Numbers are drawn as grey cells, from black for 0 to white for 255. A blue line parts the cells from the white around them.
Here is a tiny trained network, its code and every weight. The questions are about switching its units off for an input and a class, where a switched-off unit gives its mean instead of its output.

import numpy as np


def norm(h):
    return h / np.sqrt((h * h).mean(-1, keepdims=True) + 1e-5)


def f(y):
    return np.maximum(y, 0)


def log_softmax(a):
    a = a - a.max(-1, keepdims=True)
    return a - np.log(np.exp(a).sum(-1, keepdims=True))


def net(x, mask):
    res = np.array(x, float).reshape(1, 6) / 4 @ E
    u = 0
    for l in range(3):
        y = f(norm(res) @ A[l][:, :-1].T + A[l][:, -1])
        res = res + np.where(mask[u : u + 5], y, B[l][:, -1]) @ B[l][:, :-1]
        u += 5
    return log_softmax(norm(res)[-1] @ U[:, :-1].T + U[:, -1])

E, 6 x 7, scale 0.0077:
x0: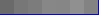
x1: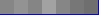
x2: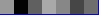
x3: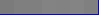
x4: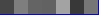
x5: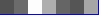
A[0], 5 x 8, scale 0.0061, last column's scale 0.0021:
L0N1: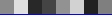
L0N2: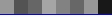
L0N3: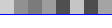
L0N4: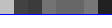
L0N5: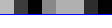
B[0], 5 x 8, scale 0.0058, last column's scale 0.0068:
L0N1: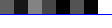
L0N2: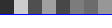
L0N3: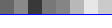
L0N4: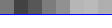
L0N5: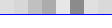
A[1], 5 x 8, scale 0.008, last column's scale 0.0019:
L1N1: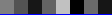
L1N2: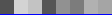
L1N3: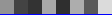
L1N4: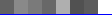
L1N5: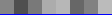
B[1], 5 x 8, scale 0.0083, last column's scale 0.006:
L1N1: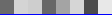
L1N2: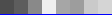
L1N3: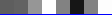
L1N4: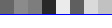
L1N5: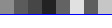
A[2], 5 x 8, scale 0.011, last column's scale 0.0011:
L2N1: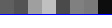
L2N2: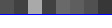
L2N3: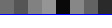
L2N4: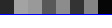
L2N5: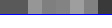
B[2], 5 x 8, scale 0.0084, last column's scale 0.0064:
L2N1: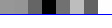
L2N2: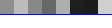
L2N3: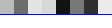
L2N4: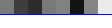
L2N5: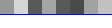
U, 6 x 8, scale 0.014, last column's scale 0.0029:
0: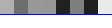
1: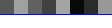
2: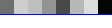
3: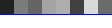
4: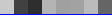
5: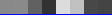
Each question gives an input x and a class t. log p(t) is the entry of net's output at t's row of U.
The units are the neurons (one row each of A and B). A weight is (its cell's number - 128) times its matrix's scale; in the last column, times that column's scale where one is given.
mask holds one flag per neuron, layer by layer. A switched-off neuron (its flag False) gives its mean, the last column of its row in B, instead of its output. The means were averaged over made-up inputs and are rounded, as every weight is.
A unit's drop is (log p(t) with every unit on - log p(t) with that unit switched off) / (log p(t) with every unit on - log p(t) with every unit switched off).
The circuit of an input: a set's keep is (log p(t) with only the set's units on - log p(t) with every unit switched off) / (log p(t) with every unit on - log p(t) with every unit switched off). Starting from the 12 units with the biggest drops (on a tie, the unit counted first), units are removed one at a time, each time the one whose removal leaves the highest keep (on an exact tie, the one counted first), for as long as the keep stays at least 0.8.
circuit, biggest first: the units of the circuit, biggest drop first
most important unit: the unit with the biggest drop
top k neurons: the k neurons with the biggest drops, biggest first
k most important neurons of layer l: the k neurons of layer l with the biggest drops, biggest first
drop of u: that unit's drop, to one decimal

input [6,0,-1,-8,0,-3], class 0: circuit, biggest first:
(L0N1)
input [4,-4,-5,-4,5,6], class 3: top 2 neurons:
(L1N2, L0N1)
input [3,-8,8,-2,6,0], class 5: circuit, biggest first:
(L1N5, L1N1)
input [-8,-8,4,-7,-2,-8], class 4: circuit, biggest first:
(L0N5, L2N1)
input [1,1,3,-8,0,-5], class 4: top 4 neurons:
(L0N5, L0N4, L2N1, L2N2)
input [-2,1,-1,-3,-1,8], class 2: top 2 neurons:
(L0N1, L1N2)
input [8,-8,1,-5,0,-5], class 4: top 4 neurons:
(L0N5, L2N3, L2N1, L2N2)
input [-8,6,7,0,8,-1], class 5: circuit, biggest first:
(L0N1, L1N1, L1N5)
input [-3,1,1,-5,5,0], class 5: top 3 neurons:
(L0N1, L1N1, L1N3)
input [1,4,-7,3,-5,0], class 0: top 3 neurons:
(L0N5, L0N1, L1N4)
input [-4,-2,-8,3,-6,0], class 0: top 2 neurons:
(L0N5, L0N1)
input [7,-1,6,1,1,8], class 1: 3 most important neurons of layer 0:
(L0N3, L0N4, L0N1)
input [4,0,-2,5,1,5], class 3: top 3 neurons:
(L0N1, L2N3, L0N5)
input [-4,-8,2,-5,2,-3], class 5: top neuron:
(L0N5)
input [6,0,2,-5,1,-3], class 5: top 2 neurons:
(L0N5, L1N3)
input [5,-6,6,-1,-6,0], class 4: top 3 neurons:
(L0N1, L0N5, L0N4)
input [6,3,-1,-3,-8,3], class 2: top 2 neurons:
(L0N1, L0N3)
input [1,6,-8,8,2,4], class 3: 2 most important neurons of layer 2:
(L2N3, L2N4)
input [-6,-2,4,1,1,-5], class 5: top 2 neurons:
(L0N5, L1N1)
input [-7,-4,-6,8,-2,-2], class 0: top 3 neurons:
(L0N1, L2N3, L1N4)
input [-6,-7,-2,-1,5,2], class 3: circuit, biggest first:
(L1N2)
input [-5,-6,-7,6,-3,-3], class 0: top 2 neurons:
(L0N1, L2N3)
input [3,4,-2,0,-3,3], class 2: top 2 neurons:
(L0N1, L2N4)
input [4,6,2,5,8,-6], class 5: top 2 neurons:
(L0N5, L1N1)
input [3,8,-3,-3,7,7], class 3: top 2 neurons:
(L0N1, L1N2)
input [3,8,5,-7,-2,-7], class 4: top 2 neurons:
(L0N5, L2N1)
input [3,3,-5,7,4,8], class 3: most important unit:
L1N2
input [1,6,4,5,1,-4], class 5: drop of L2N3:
0.1
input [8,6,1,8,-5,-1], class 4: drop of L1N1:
0.2
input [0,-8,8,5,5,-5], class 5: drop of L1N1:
0.3
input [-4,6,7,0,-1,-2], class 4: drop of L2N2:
0.1
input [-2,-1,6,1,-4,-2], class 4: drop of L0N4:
0.0
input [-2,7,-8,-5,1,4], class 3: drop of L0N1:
-0.1
